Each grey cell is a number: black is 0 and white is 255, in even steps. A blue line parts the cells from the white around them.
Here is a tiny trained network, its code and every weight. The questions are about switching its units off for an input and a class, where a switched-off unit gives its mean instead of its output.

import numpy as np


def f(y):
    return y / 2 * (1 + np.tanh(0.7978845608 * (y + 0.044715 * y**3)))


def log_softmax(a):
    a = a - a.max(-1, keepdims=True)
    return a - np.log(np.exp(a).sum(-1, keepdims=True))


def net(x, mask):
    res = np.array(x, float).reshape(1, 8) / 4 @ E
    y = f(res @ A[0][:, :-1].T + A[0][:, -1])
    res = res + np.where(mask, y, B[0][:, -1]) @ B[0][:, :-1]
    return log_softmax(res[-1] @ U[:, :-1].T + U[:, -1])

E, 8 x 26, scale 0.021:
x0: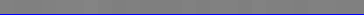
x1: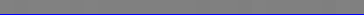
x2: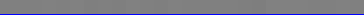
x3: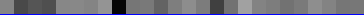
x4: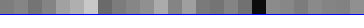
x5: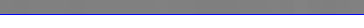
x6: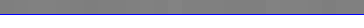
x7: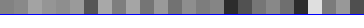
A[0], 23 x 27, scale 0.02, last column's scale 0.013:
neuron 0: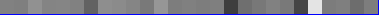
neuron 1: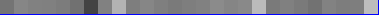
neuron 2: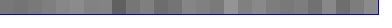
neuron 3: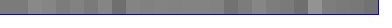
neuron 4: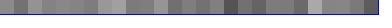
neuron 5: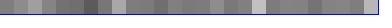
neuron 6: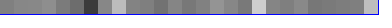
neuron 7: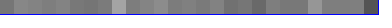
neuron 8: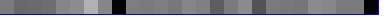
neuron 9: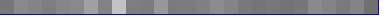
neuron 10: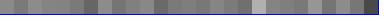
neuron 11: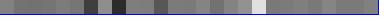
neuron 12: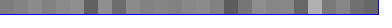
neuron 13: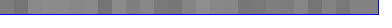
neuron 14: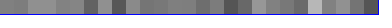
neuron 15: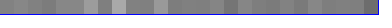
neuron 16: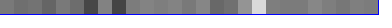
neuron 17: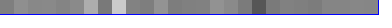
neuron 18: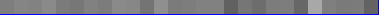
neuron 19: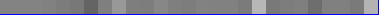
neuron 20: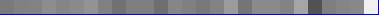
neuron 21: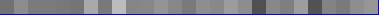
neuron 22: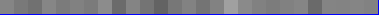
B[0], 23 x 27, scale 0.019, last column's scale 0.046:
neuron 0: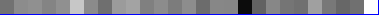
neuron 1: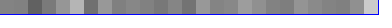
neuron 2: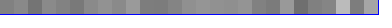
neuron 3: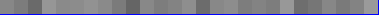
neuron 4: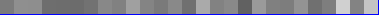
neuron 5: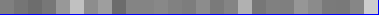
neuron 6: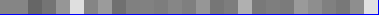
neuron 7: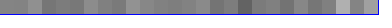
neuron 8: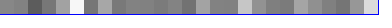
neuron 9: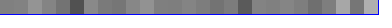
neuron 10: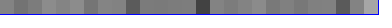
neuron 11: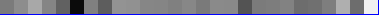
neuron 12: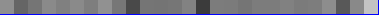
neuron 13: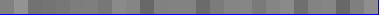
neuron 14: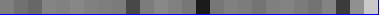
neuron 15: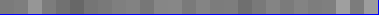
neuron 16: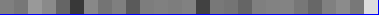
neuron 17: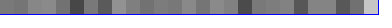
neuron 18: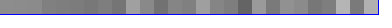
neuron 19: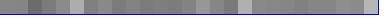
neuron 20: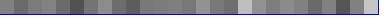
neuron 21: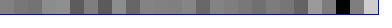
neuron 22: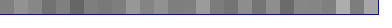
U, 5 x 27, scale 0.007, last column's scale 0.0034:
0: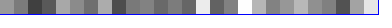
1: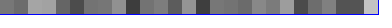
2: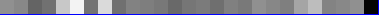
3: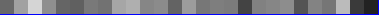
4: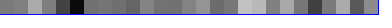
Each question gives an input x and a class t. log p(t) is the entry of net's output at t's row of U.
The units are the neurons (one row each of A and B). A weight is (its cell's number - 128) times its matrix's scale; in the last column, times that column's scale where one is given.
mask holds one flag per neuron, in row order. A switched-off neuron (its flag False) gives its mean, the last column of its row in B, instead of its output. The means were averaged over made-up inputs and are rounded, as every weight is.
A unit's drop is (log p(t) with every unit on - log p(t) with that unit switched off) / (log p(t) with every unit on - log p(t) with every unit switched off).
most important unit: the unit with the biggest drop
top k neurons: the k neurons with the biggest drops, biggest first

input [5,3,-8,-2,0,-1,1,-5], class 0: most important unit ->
neuron 11
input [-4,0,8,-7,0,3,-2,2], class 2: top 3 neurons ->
[neuron 11; neuron 6; neuron 16]
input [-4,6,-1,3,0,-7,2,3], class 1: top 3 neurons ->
[neuron 6; neuron 5; neuron 1]
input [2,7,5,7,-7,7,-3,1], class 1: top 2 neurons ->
[neuron 14; neuron 10]
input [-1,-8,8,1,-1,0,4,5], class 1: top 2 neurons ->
[neuron 8; neuron 14]
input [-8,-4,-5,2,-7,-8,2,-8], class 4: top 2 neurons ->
[neuron 11; neuron 16]
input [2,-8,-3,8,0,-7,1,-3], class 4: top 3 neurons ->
[neuron 11; neuron 16; neuron 6]
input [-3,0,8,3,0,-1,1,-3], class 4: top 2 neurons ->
[neuron 6; neuron 0]
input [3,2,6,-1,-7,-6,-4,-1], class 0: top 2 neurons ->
[neuron 0; neuron 6]
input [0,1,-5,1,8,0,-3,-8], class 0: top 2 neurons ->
[neuron 8; neuron 11]
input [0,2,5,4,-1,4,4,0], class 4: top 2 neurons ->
[neuron 0; neuron 21]
